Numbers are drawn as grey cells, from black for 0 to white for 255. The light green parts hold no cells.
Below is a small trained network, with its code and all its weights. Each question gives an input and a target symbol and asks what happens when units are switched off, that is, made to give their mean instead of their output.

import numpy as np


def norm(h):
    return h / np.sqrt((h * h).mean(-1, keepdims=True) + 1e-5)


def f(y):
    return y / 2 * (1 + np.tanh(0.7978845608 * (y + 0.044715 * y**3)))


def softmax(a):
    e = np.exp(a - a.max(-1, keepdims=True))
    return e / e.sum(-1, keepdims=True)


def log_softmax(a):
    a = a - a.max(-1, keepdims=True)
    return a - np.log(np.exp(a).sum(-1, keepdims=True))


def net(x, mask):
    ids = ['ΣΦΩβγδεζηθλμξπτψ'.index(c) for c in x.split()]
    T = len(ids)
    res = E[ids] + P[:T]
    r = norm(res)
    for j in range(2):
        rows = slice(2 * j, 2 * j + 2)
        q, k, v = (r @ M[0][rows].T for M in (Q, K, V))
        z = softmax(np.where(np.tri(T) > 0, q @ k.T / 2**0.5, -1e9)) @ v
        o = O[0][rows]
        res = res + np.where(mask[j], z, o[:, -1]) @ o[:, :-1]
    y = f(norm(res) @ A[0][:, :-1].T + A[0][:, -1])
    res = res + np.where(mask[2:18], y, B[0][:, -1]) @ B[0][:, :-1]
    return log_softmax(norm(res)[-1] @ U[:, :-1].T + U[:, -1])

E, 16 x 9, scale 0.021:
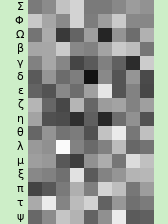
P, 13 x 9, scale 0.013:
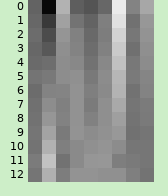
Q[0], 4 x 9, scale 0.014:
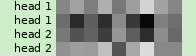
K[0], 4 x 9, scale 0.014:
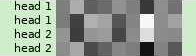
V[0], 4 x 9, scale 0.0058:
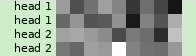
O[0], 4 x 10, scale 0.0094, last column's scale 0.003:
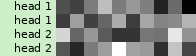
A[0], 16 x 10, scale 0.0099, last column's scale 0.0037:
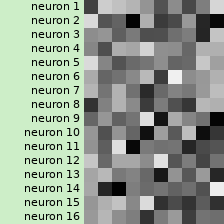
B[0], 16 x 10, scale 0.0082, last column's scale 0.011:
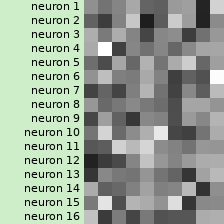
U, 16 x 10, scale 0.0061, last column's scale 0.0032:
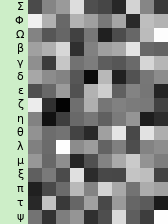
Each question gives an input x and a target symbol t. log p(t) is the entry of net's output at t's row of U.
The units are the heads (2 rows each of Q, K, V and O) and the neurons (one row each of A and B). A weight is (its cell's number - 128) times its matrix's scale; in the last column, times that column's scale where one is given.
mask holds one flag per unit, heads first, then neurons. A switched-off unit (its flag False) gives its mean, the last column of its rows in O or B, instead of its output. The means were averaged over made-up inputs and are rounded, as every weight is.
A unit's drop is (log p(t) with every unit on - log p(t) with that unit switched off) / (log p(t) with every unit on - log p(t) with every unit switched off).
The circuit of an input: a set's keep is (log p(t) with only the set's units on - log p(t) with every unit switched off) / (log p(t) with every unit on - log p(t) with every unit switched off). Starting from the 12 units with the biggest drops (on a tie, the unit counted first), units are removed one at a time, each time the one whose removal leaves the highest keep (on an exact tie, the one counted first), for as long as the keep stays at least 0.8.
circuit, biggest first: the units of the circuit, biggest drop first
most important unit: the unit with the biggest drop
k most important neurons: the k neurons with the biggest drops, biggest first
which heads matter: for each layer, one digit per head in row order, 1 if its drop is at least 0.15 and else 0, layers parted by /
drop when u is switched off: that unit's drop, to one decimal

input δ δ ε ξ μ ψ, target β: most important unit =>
head 1
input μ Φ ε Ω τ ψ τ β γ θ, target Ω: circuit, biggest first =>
(head 2; neuron 7; neuron 16)
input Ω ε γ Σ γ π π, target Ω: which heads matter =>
01
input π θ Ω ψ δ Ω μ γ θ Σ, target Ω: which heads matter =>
01
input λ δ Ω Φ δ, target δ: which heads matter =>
00
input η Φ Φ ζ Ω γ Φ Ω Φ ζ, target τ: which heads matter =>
10
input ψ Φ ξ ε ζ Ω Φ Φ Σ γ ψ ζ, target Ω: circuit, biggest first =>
(head 2; neuron 13; head 1)
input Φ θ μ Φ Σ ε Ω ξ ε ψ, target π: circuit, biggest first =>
(head 1; neuron 12)
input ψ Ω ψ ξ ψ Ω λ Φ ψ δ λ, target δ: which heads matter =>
01
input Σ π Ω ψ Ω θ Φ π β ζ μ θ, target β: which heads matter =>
10
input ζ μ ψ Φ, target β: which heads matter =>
10
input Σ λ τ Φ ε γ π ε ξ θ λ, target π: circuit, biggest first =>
(head 1; neuron 12; head 2)
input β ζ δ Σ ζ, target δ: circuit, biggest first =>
(head 2; neuron 10)
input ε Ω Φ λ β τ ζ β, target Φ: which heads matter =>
01
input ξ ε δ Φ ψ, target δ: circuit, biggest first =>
(head 2; neuron 10; neuron 16)
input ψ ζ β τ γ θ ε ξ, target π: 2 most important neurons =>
(neuron 12; neuron 6)
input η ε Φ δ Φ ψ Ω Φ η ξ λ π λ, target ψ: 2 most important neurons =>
(neuron 1; neuron 6)
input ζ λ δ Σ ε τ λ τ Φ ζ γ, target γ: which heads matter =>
00
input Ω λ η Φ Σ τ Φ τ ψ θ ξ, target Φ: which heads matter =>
01
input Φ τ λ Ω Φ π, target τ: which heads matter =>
10
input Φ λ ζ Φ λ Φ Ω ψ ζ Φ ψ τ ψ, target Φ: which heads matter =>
01
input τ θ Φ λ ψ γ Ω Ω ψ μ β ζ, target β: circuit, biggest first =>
(head 1; neuron 5)
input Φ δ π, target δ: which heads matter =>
01
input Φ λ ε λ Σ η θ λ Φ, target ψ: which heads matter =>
11
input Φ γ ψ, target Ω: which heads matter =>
01
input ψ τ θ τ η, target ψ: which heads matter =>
00
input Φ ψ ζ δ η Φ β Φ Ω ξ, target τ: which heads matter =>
10
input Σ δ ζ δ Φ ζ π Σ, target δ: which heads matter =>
01
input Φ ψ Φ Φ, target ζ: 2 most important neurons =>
(neuron 7; neuron 16)
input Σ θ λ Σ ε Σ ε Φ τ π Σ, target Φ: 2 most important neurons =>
(neuron 4; neuron 15)
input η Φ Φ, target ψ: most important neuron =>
(neuron 10)
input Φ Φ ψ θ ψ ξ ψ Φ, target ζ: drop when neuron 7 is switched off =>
0.3
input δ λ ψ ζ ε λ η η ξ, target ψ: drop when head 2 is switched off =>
0.3
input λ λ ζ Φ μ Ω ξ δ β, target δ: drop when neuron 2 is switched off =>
0.0
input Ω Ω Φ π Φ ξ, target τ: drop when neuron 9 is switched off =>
0.1
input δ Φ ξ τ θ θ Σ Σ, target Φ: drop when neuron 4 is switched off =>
0.4
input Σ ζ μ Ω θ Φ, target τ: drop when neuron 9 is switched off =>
0.2
